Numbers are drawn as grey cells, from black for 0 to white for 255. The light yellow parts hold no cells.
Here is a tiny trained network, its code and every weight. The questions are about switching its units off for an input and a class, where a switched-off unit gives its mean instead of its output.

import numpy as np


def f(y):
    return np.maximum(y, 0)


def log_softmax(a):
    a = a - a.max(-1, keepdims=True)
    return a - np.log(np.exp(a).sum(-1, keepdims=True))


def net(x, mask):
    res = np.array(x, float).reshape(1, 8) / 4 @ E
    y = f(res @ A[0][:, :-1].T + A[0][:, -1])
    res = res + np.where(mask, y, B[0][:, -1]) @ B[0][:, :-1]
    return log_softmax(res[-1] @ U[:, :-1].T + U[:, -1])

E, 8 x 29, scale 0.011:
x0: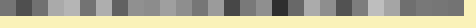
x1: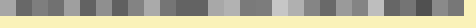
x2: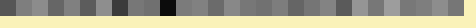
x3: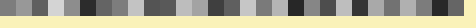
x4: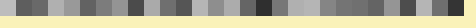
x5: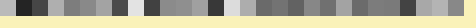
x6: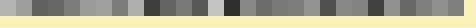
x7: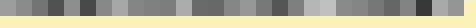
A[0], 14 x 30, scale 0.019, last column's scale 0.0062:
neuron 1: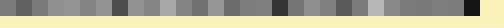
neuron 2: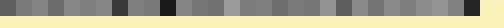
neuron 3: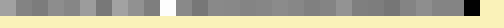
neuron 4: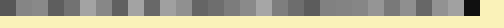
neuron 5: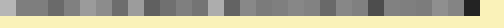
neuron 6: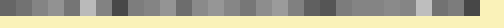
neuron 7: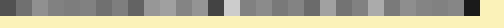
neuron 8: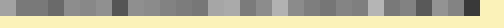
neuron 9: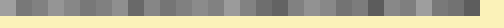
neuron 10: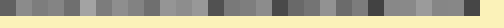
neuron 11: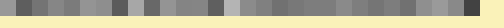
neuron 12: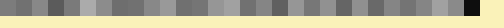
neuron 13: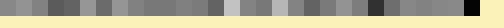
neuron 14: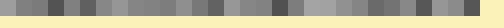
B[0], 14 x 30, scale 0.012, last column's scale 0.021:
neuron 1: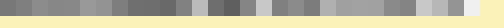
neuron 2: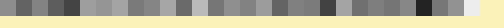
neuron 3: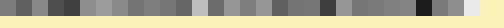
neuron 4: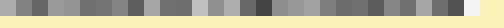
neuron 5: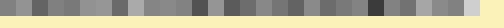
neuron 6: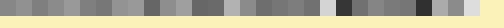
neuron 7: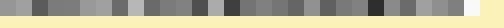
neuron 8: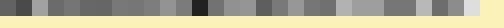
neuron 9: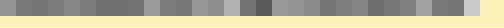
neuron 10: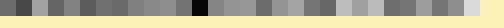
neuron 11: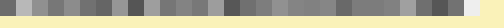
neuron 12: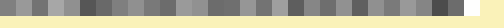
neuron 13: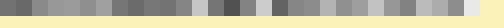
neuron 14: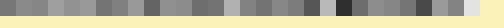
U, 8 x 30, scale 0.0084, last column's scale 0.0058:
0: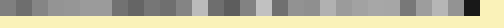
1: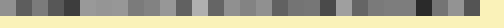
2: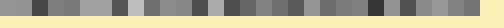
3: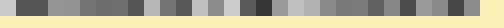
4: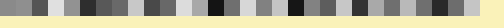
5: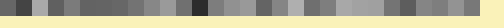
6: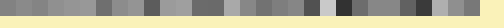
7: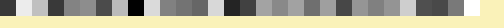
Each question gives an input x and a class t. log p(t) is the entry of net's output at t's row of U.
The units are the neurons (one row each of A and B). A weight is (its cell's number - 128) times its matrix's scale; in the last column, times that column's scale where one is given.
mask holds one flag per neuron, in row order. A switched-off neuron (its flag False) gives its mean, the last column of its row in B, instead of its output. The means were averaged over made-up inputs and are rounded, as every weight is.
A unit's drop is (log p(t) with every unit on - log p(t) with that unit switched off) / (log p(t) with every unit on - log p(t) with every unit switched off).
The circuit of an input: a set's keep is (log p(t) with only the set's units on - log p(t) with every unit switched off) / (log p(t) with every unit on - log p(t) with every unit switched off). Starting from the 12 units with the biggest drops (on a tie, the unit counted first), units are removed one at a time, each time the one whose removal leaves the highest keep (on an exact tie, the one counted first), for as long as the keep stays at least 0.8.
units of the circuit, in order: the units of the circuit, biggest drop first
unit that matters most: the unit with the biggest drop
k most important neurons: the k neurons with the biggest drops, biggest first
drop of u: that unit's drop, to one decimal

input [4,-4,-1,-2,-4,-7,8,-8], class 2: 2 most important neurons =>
(neuron 5; neuron 14)
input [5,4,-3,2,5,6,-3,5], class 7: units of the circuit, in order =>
(neuron 11)
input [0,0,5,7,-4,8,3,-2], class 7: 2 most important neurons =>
(neuron 11; neuron 12)
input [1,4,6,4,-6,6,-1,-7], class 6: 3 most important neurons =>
(neuron 6; neuron 3; neuron 12)
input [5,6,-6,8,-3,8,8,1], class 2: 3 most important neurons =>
(neuron 5; neuron 12; neuron 2)
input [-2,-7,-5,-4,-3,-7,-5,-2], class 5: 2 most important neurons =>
(neuron 10; neuron 11)
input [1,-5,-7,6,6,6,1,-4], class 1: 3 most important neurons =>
(neuron 3; neuron 12; neuron 4)
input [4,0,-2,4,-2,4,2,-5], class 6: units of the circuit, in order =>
(neuron 12; neuron 6)
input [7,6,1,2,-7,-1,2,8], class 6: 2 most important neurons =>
(neuron 14; neuron 13)
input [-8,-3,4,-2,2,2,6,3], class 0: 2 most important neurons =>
(neuron 13; neuron 7)
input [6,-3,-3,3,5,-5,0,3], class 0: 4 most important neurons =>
(neuron 11; neuron 4; neuron 1; neuron 12)
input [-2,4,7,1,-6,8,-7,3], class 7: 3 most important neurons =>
(neuron 11; neuron 3; neuron 5)
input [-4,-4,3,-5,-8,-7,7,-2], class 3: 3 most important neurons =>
(neuron 4; neuron 7; neuron 11)
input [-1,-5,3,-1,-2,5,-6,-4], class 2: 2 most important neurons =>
(neuron 7; neuron 8)
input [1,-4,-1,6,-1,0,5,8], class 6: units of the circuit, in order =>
(neuron 14)
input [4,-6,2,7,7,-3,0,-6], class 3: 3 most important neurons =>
(neuron 12; neuron 9; neuron 14)
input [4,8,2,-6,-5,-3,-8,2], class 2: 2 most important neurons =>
(neuron 7; neuron 10)
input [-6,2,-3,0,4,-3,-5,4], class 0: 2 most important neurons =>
(neuron 13; neuron 4)
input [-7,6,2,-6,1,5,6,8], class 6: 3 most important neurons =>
(neuron 14; neuron 1; neuron 7)
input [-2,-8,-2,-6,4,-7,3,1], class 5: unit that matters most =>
neuron 10
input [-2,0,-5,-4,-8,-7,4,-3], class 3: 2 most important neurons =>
(neuron 4; neuron 11)
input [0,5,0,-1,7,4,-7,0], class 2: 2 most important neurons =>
(neuron 7; neuron 4)
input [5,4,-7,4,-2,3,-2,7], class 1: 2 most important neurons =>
(neuron 3; neuron 6)
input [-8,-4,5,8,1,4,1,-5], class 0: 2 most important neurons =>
(neuron 13; neuron 12)
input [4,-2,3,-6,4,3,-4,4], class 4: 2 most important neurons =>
(neuron 12; neuron 4)
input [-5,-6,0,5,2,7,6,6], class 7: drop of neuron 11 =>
0.8
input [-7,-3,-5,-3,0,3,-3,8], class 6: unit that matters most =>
neuron 14
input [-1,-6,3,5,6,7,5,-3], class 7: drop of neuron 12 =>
0.2
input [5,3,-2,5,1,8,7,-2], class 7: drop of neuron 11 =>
0.9
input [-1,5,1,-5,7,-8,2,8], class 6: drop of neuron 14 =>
0.8
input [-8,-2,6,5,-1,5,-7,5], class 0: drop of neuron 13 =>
1.3
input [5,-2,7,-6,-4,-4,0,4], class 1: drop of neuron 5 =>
0.0
